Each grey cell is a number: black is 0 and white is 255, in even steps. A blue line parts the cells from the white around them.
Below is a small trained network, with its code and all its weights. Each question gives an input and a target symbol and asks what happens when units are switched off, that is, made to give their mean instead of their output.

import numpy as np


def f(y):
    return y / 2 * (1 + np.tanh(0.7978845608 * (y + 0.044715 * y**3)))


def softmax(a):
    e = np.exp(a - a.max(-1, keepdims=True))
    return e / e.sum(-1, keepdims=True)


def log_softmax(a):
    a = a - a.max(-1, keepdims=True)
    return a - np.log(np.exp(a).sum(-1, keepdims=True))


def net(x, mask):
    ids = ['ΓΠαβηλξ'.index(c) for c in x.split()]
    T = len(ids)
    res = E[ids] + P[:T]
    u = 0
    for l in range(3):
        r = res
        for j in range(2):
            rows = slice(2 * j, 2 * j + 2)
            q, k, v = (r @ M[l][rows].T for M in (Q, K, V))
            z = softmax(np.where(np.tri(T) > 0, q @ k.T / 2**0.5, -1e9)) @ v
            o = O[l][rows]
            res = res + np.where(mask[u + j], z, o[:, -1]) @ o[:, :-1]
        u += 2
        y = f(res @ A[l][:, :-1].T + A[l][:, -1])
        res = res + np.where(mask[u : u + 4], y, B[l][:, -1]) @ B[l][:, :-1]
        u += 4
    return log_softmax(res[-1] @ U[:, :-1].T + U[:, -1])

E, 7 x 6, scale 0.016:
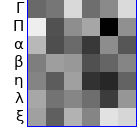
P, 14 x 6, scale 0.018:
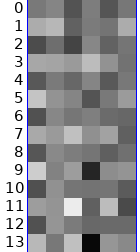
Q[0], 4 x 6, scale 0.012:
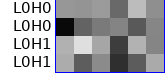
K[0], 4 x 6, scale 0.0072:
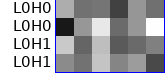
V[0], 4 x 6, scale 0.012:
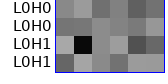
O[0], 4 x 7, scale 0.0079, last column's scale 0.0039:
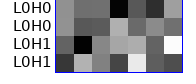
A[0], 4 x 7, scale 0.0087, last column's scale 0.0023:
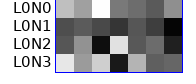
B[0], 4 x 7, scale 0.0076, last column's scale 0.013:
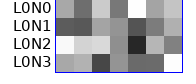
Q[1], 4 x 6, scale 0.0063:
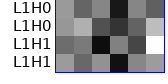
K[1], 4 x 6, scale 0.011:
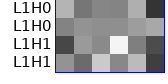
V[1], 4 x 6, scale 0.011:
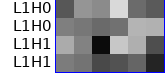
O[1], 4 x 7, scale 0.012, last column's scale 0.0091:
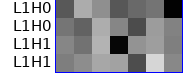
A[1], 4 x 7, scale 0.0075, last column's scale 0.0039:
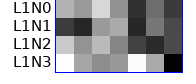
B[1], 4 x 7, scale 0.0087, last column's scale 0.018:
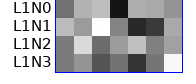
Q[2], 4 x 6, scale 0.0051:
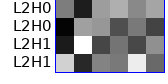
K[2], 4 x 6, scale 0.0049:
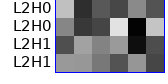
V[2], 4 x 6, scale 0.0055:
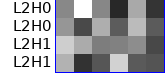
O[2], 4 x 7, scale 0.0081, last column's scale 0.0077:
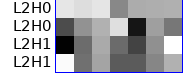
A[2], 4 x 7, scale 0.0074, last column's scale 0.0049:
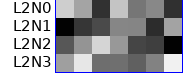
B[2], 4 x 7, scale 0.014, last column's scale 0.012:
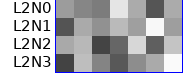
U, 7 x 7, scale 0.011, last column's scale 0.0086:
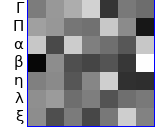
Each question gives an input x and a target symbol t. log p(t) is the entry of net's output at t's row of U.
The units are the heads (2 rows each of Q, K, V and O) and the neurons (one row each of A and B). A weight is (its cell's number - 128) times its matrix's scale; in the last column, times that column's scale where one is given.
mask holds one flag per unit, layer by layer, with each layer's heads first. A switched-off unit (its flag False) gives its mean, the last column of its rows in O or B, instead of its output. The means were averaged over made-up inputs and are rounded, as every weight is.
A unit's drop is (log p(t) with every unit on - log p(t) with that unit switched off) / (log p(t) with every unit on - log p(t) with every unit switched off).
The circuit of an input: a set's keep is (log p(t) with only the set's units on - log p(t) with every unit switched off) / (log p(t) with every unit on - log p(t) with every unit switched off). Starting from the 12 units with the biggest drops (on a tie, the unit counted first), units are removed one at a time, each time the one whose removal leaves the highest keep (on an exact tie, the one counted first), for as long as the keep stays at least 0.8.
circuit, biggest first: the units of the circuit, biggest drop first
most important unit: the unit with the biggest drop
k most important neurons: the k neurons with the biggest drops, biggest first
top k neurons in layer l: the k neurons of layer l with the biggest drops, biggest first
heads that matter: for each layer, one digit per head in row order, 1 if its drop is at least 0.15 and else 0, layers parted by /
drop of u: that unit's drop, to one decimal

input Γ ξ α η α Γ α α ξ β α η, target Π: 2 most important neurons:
(L0N3, L1N2)
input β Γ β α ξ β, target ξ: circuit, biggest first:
(L1H1, L2N2, L2N0)
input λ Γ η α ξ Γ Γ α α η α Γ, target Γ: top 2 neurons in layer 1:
(L1N3, L1N1)
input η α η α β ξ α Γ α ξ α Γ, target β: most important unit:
L1N3
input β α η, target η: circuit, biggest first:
(L2N2, L1N1, L0N1)
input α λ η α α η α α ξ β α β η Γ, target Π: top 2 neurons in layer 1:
(L1N2, L1N1)
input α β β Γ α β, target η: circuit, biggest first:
(L1H1, L0N0)
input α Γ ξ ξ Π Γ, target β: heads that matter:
01 / 01 / 00
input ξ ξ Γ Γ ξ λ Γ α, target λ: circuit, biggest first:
(L1N3, L0N3)
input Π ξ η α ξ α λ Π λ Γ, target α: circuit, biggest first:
(L0H1, L2N3)
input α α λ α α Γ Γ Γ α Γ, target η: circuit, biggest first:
(L1H1, L0N0)
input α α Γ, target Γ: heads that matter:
10 / 01 / 10
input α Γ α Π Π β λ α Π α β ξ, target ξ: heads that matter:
00 / 01 / 00
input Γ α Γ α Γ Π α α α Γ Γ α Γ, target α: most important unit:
L2N3
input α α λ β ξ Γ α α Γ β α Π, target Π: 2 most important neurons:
(L0N3, L1N2)
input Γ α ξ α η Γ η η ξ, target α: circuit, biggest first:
(L2N3, L0N3)
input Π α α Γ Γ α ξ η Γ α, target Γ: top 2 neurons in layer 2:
(L2N2, L2N0)
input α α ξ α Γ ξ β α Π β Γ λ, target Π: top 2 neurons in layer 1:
(L1N2, L1N0)
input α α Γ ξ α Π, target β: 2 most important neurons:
(L0N0, L2N3)
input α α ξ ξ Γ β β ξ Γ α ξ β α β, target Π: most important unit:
L0N3
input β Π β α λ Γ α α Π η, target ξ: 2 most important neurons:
(L0N3, L1N1)
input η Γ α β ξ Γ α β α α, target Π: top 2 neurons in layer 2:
(L2N3, L2N0)
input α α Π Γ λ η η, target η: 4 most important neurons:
(L2N2, L1N1, L0N3, L1N3)
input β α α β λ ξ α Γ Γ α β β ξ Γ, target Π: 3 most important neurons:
(L0N3, L2N3, L0N1)
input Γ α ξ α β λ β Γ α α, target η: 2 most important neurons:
(L0N0, L2N0)
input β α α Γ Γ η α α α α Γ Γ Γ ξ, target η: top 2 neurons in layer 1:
(L1N3, L1N1)
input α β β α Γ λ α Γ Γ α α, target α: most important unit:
L1N3
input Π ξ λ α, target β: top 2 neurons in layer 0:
(L0N1, L0N3)
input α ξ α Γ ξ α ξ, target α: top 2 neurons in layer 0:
(L0N3, L0N0)
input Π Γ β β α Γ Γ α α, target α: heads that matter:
00 / 00 / 00
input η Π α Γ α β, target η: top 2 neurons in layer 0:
(L0N0, L0N3)
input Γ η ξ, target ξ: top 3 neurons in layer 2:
(L2N1, L2N2, L2N0)
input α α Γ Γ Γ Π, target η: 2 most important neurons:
(L2N0, L1N3)
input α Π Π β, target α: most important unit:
L0H1
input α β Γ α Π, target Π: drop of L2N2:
0.1
